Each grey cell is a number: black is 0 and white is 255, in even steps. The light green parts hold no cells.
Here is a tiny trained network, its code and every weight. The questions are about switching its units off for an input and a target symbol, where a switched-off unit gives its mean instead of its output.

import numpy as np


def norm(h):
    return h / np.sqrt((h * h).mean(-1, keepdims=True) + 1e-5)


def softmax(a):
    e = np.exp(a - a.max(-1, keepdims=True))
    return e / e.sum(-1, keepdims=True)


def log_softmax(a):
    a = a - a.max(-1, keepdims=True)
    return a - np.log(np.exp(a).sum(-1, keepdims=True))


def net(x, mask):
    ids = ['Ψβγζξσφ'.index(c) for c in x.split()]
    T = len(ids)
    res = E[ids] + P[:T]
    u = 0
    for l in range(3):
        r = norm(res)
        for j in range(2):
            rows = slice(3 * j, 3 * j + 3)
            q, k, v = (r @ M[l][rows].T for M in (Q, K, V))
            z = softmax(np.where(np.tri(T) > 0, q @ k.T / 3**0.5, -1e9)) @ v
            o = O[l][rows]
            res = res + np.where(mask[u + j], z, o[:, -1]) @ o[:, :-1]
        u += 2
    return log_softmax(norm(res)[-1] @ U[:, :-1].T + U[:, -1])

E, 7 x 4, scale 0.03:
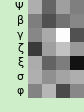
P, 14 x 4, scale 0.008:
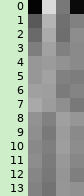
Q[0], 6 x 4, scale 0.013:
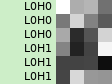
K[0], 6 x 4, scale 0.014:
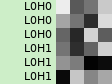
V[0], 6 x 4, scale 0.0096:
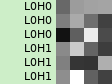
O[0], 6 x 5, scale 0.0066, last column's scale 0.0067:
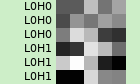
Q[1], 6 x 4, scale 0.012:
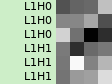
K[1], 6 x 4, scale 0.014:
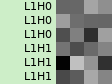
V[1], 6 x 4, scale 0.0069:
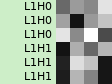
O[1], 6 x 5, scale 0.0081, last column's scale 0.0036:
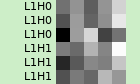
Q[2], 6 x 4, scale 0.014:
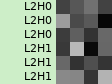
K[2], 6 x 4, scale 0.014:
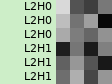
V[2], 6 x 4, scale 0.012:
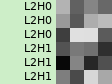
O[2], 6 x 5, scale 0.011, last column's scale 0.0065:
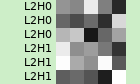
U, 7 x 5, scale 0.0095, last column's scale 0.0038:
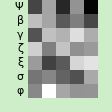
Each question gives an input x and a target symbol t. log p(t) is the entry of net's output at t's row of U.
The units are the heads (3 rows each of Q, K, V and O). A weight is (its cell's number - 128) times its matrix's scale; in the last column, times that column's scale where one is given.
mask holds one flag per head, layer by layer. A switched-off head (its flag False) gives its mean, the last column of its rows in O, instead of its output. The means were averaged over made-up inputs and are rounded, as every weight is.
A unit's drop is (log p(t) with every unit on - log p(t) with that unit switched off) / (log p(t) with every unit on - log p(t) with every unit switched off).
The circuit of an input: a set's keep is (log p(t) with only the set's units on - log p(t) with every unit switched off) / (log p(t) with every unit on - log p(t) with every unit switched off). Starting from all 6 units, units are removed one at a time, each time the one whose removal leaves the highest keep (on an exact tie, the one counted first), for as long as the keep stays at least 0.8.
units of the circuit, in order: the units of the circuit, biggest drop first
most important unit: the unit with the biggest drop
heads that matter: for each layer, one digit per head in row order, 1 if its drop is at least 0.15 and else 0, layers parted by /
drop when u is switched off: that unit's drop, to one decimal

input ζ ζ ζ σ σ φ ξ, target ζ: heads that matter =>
00 / 00 / 10
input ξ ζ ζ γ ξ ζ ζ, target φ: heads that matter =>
10 / 10 / 11
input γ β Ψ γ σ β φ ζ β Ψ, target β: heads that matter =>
01 / 01 / 00
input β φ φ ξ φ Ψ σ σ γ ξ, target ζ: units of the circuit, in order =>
[L2H0, L2H1]
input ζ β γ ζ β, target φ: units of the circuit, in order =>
[L0H1, L0H0]
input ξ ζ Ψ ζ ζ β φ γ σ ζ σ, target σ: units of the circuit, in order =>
[L2H1]
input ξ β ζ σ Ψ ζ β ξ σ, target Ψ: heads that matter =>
00 / 00 / 10
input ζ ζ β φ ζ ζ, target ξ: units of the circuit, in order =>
[L2H1, L0H0]
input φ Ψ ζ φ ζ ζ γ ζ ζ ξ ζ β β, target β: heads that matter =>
01 / 00 / 00
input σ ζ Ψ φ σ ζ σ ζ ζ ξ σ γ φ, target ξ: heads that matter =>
00 / 00 / 01
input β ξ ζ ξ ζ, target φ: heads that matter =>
11 / 10 / 11
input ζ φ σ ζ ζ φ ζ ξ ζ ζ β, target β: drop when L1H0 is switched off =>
0.1
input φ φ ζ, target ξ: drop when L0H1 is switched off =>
0.2
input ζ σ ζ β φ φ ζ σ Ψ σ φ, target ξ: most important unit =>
L2H1
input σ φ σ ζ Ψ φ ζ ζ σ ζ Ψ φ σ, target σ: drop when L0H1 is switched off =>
0.0
